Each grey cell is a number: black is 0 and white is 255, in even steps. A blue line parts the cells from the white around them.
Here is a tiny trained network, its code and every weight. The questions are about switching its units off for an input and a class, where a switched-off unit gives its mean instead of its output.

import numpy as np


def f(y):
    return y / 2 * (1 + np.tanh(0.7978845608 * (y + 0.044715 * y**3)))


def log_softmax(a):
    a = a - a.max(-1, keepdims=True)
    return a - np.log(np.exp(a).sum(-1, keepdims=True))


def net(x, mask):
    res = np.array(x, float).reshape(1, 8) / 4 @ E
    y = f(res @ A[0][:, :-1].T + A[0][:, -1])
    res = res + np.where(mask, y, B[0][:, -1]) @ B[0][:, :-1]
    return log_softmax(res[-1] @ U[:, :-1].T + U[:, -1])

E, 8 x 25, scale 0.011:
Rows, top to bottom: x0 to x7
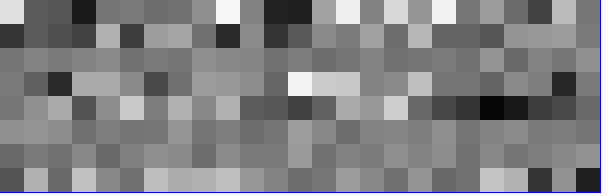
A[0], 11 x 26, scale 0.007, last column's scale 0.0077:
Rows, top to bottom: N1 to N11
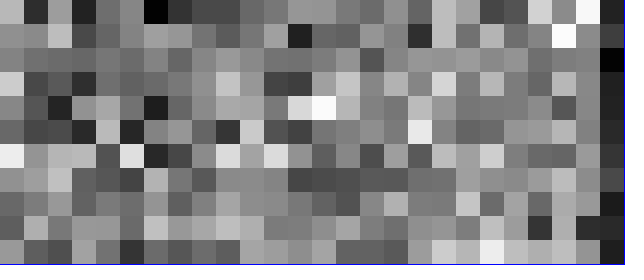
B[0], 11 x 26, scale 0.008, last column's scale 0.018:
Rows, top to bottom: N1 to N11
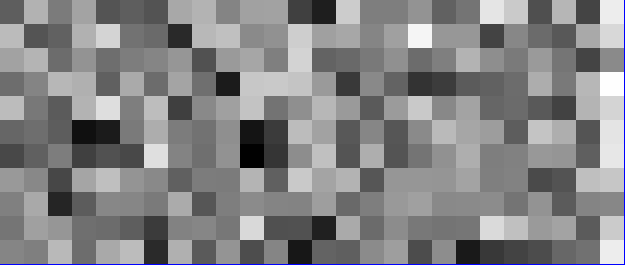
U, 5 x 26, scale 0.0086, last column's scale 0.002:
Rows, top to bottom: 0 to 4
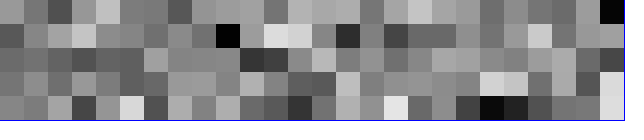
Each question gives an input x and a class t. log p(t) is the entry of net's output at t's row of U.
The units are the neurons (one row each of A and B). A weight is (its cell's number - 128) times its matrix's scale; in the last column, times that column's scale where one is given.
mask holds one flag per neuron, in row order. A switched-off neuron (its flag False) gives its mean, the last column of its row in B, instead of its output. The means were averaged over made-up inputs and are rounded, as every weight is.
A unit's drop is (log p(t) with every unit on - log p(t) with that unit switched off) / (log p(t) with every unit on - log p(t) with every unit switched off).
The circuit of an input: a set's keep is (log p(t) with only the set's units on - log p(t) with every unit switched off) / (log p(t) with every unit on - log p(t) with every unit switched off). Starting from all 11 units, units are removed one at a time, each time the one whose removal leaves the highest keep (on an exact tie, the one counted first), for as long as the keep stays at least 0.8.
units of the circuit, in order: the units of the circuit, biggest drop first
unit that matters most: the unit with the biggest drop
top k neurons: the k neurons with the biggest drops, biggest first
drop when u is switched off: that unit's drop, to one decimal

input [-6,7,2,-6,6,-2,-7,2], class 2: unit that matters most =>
N4
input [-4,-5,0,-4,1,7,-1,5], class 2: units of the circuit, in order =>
N4, N7
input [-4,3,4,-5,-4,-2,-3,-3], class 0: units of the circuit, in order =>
N4, N8
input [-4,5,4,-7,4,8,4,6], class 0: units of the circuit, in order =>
N2, N8
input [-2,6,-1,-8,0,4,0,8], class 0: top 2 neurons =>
N2, N8
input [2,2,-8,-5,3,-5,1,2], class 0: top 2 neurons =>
N11, N2
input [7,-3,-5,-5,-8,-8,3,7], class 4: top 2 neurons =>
N11, N1
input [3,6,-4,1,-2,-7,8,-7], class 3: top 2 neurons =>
N1, N7
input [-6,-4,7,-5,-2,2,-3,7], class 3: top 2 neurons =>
N4, N10
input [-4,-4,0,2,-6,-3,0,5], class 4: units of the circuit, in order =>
N11, N4
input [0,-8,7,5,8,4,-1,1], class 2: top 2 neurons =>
N7, N11
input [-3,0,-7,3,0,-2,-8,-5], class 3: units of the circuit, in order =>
N4, N1
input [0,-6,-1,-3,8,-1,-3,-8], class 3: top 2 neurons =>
N1, N11
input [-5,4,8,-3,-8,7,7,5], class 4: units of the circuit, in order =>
N11
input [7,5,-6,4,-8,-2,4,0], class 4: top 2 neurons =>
N11, N5
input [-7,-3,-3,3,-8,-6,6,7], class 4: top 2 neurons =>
N11, N4
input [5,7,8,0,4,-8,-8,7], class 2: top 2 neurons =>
N6, N1
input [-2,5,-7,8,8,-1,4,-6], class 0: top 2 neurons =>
N11, N5
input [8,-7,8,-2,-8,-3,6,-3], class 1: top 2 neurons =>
N4, N6
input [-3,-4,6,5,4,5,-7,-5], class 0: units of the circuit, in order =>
N11, N4
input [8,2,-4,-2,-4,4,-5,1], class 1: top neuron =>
N4
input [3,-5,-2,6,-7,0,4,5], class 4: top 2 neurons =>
N11, N2
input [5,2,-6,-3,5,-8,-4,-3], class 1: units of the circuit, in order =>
N4, N11
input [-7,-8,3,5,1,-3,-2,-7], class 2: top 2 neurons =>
N7, N4
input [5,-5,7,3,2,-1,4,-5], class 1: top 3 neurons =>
N4, N6, N10
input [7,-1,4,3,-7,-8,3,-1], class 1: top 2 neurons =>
N4, N3
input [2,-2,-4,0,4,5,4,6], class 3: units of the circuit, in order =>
N10
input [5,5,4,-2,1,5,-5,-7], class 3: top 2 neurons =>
N1, N7
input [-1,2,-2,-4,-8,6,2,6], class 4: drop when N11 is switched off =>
1.1
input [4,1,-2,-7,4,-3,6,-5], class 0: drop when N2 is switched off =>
0.6
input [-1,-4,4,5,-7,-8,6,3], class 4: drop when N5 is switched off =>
0.0
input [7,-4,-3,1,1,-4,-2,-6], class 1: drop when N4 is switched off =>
1.2
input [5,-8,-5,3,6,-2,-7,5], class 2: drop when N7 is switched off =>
0.9
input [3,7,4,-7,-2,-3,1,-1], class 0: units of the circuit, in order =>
N2
